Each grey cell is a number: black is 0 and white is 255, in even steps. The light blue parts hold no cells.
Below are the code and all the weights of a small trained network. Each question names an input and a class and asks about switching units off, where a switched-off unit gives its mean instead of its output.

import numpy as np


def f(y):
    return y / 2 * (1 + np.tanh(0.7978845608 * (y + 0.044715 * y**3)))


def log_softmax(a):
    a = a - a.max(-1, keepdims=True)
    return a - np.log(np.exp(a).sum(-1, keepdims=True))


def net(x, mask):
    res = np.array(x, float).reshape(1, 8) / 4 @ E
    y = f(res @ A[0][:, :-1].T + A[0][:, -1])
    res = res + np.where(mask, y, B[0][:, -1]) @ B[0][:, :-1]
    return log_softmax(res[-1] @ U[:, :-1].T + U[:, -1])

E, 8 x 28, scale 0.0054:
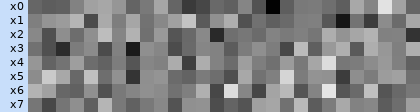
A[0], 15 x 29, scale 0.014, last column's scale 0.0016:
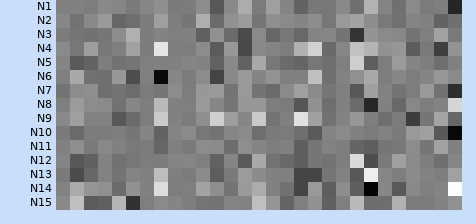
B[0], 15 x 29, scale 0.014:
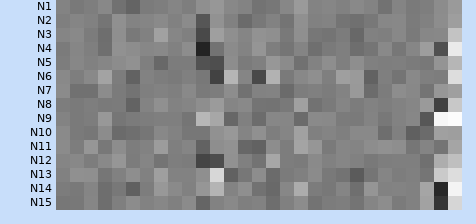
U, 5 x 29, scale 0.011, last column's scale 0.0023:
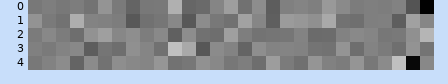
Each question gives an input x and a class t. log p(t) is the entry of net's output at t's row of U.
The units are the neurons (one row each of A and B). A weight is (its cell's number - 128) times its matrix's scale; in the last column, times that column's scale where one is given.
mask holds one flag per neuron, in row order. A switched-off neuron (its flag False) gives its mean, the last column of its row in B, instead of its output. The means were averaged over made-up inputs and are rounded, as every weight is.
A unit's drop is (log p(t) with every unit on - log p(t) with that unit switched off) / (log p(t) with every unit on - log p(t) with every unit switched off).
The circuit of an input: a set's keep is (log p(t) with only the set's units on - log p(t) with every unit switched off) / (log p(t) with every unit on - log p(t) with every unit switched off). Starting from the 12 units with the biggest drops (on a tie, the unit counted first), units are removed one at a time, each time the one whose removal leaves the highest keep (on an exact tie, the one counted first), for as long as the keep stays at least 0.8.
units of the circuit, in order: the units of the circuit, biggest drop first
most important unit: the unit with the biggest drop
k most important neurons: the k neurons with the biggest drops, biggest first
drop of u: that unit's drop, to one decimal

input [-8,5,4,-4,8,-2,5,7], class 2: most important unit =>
N4
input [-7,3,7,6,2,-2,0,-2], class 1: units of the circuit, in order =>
(N14, N13)
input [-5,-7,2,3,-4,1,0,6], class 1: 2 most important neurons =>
(N14, N15)
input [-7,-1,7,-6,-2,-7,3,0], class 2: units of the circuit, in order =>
(N4, N9)
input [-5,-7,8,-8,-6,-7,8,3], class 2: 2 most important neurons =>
(N9, N4)
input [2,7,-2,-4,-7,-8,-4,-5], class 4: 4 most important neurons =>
(N14, N8, N11, N3)
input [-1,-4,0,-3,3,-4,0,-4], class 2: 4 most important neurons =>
(N14, N8, N6, N2)
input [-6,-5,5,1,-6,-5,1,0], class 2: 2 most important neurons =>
(N4, N14)
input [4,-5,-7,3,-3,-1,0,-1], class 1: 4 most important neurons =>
(N14, N6, N4, N8)
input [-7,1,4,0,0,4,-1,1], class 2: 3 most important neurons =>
(N4, N6, N14)
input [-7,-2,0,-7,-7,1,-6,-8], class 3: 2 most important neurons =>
(N9, N15)
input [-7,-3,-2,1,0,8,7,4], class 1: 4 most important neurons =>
(N9, N14, N6, N8)
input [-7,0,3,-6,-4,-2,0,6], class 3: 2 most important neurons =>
(N9, N12)
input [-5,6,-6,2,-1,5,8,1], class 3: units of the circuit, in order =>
(N9)
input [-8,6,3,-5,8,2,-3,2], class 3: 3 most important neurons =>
(N9, N15, N6)
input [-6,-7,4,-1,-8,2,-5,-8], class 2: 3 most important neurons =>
(N14, N8, N6)
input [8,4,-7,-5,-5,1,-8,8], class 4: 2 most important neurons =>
(N9, N14)
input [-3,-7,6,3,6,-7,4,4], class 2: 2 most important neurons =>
(N4, N14)
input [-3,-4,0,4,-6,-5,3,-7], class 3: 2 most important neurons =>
(N9, N4)
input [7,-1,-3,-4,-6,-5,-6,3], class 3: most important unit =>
N13
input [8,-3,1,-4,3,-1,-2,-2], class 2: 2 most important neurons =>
(N9, N13)
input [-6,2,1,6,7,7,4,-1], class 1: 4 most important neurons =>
(N14, N6, N12, N8)
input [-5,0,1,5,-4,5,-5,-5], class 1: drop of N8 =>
0.2
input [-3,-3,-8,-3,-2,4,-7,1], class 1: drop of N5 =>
-0.1
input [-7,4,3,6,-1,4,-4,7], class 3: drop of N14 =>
-0.2
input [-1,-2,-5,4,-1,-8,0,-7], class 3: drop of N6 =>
0.0
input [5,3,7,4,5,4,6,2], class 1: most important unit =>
N12
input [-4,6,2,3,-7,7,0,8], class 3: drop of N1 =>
-0.1
